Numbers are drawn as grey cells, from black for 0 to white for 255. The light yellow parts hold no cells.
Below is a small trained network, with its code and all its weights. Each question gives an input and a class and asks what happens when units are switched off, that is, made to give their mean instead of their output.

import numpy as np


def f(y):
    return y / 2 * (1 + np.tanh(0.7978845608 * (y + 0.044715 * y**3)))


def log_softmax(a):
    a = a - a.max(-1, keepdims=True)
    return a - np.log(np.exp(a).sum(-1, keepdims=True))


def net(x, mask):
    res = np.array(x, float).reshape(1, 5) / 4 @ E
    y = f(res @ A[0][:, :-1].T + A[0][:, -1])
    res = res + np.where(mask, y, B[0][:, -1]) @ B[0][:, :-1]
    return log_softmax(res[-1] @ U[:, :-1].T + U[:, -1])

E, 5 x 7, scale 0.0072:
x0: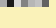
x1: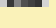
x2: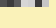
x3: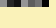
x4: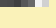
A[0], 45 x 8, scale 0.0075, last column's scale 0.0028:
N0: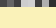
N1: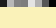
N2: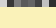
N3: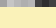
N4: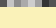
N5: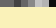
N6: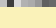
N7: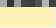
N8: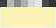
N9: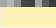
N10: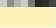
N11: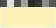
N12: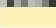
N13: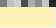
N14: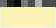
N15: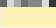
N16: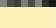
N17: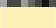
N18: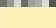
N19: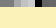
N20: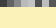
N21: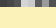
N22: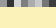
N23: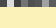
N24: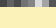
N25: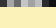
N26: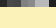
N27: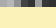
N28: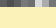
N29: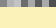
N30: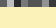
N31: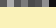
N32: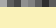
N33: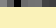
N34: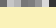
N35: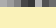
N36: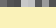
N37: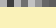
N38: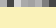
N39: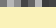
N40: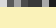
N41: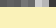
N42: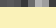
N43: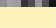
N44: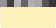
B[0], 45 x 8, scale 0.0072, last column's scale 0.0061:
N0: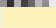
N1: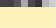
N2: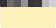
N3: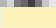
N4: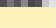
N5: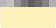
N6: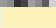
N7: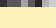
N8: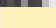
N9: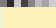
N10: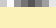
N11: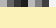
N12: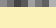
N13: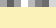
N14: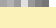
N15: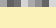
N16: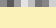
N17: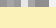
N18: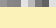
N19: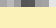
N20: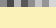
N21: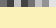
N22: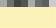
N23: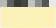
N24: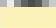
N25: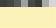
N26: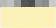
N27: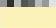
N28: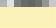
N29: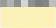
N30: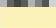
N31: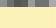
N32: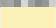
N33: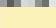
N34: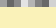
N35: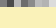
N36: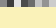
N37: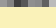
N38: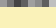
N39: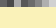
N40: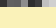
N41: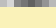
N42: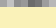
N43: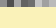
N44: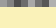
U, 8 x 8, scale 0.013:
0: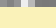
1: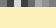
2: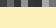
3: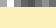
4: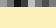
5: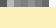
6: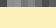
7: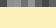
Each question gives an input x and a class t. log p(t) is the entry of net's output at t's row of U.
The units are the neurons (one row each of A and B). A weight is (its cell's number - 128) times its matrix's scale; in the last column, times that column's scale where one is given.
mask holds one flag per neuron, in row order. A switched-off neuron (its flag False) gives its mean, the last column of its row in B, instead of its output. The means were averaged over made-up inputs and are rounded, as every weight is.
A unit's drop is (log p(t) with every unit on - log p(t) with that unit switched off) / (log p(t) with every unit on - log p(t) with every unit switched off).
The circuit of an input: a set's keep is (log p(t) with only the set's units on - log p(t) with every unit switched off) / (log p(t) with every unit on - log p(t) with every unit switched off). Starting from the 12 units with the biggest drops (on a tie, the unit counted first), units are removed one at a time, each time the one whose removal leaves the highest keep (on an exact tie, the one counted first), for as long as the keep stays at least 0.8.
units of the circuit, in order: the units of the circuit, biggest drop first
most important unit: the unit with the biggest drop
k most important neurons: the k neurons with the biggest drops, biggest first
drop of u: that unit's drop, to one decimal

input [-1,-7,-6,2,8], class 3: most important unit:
N24
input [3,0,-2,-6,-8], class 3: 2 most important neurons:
N3, N10
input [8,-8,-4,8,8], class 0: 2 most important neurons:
N14, N16
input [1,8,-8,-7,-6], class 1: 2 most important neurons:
N9, N27
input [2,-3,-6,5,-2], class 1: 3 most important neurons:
N27, N39, N9
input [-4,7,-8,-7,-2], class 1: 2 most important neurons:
N9, N27
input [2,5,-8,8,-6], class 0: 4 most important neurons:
N17, N32, N16, N33
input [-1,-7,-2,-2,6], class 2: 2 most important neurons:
N8, N1
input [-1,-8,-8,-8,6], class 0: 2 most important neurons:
N13, N18
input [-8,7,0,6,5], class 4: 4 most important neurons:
N11, N30, N23, N33
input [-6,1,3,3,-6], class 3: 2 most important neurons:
N10, N19
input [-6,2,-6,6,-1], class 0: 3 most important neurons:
N17, N16, N33
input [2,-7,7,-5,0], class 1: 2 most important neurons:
N20, N21
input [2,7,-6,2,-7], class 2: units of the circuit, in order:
N40
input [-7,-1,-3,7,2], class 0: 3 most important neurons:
N14, N16, N33
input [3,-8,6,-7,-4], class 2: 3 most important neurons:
N8, N1, N4
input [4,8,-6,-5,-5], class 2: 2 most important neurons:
N40, N7
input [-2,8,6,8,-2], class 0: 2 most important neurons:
N17, N33
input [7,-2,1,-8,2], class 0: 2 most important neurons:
N13, N18
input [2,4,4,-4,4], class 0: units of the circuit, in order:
N18
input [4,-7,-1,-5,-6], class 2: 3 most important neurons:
N8, N1, N4
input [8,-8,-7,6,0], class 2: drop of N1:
0.2
